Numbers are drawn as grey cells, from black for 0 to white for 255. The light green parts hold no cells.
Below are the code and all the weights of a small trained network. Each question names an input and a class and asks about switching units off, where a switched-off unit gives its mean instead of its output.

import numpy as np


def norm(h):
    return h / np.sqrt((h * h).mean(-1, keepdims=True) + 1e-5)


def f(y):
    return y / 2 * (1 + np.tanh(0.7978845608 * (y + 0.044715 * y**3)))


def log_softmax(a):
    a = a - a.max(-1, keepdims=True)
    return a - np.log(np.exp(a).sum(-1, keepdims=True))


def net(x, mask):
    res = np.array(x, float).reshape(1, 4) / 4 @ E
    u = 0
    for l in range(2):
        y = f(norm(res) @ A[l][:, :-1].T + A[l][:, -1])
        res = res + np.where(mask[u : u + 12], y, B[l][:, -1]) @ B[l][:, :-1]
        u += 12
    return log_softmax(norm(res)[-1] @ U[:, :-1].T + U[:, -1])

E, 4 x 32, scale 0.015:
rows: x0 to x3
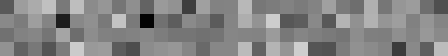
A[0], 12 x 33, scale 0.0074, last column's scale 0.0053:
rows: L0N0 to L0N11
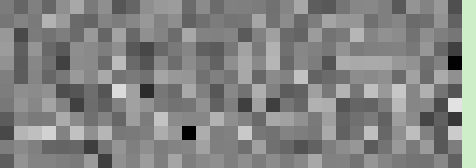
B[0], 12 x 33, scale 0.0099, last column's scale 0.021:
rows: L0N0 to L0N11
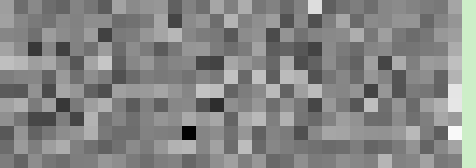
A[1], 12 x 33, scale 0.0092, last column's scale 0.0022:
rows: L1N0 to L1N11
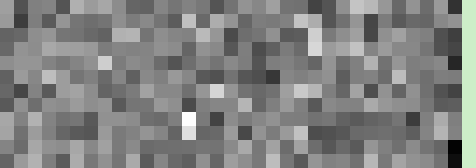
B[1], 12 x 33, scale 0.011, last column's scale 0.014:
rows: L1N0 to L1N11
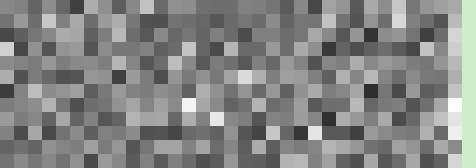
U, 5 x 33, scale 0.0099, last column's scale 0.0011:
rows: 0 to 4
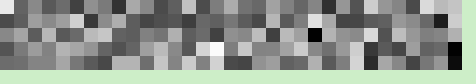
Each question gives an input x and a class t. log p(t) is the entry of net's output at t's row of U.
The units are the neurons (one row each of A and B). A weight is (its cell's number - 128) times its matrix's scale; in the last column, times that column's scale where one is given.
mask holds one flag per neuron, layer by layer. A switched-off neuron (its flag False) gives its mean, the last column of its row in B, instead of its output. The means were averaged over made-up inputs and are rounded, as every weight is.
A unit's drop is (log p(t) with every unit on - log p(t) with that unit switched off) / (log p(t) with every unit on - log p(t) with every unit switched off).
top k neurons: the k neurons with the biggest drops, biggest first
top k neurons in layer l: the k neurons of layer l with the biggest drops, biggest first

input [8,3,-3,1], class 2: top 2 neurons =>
[L1N9; L1N7]
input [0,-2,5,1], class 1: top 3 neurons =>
[L0N9; L0N7; L1N1]
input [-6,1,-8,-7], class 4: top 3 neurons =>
[L0N6; L0N4; L0N5]
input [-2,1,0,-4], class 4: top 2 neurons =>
[L0N6; L0N7]
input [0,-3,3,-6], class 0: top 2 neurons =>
[L0N9; L1N8]
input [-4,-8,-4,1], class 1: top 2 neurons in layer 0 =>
[L0N9; L0N4]
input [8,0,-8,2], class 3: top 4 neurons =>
[L0N7; L0N4; L1N9; L1N7]
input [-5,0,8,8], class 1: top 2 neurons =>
[L0N7; L0N9]
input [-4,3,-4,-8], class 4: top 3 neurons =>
[L0N6; L0N9; L0N7]
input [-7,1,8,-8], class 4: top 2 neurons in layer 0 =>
[L0N6; L0N4]
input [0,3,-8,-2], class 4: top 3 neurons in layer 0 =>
[L0N6; L0N9; L0N4]
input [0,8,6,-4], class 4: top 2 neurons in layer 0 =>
[L0N6; L0N9]
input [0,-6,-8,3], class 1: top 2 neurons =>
[L0N9; L1N1]
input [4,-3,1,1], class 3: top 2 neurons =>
[L0N7; L0N4]
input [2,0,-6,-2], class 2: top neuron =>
[L0N7]
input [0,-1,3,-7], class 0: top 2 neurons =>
[L0N7; L0N9]
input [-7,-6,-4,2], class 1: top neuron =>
[L0N7]
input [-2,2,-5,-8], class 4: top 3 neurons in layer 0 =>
[L0N6; L0N9; L0N7]
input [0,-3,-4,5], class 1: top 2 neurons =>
[L0N9; L1N1]
